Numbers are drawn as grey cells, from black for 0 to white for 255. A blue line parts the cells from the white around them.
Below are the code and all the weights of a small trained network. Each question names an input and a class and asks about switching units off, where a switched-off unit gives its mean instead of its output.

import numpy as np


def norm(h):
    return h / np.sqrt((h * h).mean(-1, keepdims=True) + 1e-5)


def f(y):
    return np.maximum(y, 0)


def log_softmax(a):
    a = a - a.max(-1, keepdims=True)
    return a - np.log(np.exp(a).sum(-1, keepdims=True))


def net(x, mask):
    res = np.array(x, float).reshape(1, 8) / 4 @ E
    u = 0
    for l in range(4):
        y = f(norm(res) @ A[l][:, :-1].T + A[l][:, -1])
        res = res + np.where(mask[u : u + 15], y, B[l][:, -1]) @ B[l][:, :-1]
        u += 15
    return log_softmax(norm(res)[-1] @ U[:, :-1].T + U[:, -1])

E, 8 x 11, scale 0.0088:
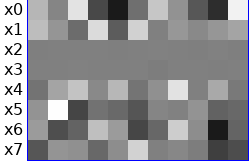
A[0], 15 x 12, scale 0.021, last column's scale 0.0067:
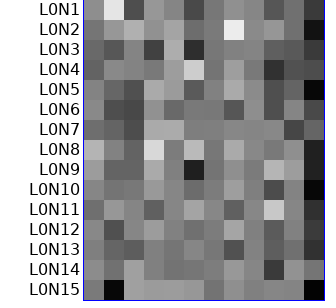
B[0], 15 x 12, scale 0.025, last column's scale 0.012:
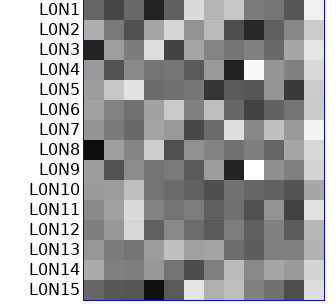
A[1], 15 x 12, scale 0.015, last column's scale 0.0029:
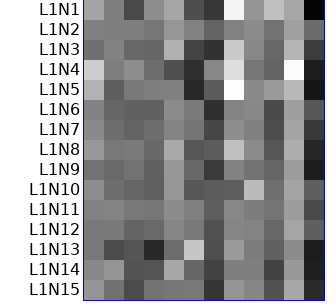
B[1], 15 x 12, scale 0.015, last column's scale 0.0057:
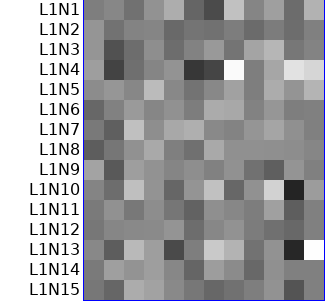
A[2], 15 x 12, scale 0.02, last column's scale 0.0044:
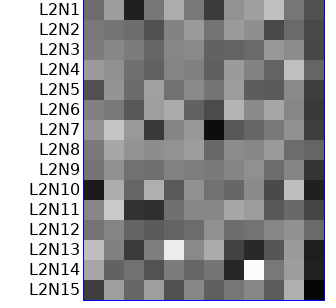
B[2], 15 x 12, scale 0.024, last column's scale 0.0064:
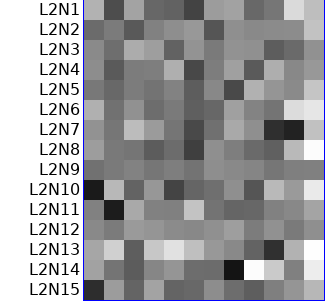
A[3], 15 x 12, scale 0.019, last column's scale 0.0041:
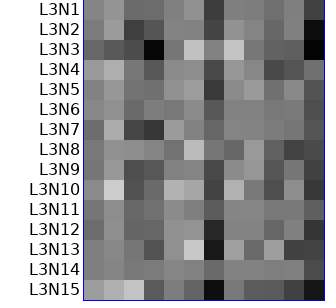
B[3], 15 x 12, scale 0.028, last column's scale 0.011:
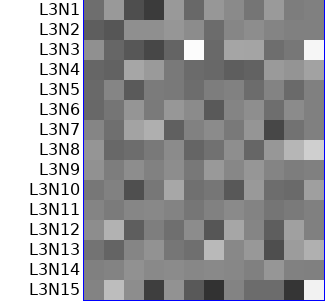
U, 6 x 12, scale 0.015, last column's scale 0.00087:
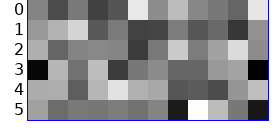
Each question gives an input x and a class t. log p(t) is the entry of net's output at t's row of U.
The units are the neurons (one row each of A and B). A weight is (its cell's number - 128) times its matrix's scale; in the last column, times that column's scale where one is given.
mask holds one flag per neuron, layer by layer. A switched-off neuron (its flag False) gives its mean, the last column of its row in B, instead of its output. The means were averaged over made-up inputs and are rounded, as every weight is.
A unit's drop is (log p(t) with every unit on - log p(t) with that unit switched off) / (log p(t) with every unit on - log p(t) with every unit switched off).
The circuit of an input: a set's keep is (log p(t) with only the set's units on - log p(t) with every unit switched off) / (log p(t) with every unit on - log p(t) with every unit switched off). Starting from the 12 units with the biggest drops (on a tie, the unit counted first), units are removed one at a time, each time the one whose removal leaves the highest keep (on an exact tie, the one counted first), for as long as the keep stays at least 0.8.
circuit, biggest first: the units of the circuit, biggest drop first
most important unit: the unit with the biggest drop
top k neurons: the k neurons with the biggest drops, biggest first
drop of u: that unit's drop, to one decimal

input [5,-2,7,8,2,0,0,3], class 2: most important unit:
L0N14
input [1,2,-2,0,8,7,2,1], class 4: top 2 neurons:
(L0N2 L2N13)
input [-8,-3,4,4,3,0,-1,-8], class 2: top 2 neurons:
(L0N7 L0N4)
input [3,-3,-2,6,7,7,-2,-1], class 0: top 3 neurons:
(L0N1 L0N6 L1N13)
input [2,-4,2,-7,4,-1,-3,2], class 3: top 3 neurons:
(L0N3 L0N6 L2N10)
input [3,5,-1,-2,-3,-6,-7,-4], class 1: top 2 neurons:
(L0N11 L0N1)
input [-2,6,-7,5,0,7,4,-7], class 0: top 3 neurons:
(L0N1 L0N4 L0N3)
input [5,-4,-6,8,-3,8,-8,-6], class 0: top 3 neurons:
(L0N5 L0N1 L0N12)
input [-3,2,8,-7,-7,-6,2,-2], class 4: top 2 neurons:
(L0N6 L0N13)
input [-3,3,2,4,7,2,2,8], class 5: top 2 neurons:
(L0N4 L2N14)
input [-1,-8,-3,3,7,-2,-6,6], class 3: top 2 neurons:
(L0N3 L0N5)
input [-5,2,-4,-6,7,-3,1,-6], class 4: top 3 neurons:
(L0N2 L2N13 L0N4)
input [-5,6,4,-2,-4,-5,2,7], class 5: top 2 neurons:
(L0N4 L0N3)
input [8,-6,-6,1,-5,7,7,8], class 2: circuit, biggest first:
(L0N14)
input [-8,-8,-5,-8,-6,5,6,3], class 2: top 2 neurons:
(L0N7 L0N8)
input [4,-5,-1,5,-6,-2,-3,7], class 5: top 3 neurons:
(L0N4 L0N2 L2N14)
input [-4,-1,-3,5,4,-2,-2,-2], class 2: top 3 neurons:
(L0N7 L0N6 L1N1)
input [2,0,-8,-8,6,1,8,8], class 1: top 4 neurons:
(L0N5 L0N10 L0N12 L0N9)
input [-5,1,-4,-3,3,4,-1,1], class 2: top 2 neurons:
(L0N7 L0N15)
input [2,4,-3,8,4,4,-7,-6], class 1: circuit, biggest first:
(L0N11)
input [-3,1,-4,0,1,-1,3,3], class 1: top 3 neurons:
(L0N5 L0N9 L0N12)
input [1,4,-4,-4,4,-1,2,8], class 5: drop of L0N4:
1.0
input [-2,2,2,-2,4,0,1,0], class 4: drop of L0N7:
0.0
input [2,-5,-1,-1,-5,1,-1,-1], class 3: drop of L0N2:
0.2
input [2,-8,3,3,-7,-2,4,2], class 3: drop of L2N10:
0.1
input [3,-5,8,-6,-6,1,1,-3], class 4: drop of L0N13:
0.3
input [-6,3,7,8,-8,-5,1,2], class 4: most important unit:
L0N6
